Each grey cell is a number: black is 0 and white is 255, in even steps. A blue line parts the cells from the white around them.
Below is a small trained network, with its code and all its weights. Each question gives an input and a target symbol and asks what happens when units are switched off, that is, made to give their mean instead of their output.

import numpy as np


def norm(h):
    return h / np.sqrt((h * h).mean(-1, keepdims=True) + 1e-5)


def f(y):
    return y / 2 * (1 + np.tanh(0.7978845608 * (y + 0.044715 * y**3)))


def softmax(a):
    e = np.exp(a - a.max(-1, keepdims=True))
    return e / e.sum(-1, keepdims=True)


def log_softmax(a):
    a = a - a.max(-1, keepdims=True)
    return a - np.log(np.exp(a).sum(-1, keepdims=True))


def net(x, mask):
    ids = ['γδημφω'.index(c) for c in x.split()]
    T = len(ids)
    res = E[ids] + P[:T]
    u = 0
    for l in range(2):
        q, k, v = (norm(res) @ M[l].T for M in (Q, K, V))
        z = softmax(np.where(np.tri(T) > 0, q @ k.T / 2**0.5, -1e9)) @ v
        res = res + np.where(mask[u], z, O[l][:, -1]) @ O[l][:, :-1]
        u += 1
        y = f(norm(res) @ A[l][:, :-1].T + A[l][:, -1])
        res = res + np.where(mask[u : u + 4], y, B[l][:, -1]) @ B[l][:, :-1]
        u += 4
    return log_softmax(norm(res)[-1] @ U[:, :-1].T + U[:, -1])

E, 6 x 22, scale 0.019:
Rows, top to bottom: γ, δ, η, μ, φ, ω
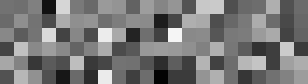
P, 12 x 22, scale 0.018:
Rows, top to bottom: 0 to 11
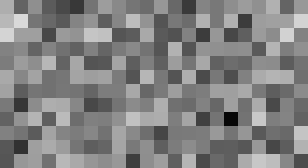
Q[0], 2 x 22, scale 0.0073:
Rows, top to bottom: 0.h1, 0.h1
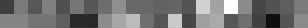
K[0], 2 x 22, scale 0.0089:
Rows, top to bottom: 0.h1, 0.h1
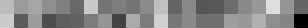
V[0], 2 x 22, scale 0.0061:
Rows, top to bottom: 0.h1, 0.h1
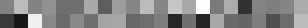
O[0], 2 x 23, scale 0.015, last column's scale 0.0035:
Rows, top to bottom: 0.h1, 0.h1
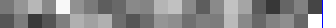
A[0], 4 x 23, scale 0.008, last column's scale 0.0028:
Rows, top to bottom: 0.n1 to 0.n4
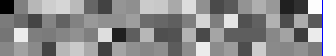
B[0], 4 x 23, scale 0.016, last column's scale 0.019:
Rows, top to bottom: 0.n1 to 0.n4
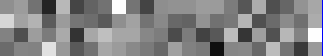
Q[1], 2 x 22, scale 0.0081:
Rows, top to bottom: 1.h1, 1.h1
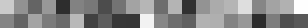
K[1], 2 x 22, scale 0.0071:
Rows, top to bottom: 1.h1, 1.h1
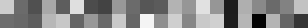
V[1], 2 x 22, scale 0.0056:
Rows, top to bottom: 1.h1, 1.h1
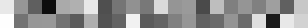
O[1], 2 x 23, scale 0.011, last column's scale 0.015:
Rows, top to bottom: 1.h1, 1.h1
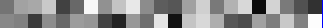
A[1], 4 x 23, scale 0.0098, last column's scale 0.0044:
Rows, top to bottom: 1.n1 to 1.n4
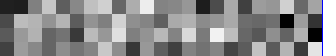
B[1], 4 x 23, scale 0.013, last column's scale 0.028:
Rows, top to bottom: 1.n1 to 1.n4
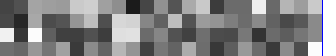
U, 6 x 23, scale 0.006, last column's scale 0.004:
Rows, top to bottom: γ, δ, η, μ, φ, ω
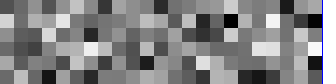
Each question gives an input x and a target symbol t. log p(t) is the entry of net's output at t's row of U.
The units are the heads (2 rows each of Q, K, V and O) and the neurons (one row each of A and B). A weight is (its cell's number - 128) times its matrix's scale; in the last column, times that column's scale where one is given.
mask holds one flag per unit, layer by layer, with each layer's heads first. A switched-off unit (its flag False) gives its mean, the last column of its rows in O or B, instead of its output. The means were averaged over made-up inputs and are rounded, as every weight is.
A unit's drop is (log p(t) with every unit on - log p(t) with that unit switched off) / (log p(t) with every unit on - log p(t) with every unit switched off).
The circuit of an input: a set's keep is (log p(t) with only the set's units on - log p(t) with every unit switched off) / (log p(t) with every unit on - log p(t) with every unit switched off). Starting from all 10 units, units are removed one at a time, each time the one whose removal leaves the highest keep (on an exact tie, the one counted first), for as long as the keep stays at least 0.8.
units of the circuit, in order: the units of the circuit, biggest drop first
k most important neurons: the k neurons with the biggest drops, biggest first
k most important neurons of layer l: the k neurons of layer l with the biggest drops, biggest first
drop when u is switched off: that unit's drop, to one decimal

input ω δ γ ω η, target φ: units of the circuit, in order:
0.n3
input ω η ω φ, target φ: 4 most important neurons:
0.n3, 1.n4, 0.n2, 0.n4
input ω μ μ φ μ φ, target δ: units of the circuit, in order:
0.h1, 0.n3, 1.n1
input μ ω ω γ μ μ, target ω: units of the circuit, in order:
0.h1, 0.n1
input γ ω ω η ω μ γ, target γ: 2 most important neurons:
0.n1, 0.n3
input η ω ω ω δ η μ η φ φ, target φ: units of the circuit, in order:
0.n3, 1.n4
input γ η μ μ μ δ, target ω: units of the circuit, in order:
0.h1, 0.n1
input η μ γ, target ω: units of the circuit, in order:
0.h1, 1.n1
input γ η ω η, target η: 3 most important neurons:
0.n3, 0.n1, 1.n1
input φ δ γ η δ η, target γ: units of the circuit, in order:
0.h1, 0.n1, 1.n2
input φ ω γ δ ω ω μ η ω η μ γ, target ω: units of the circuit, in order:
0.n1, 1.n1
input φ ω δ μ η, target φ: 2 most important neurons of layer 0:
0.n3, 0.n4
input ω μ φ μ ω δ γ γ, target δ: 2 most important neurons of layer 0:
0.n4, 0.n3
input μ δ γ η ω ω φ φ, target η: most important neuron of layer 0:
0.n3
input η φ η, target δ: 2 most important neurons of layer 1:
1.n3, 1.n1
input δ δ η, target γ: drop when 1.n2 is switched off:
0.4
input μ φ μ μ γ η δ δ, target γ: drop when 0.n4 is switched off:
0.3
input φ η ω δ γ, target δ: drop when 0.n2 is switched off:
0.0
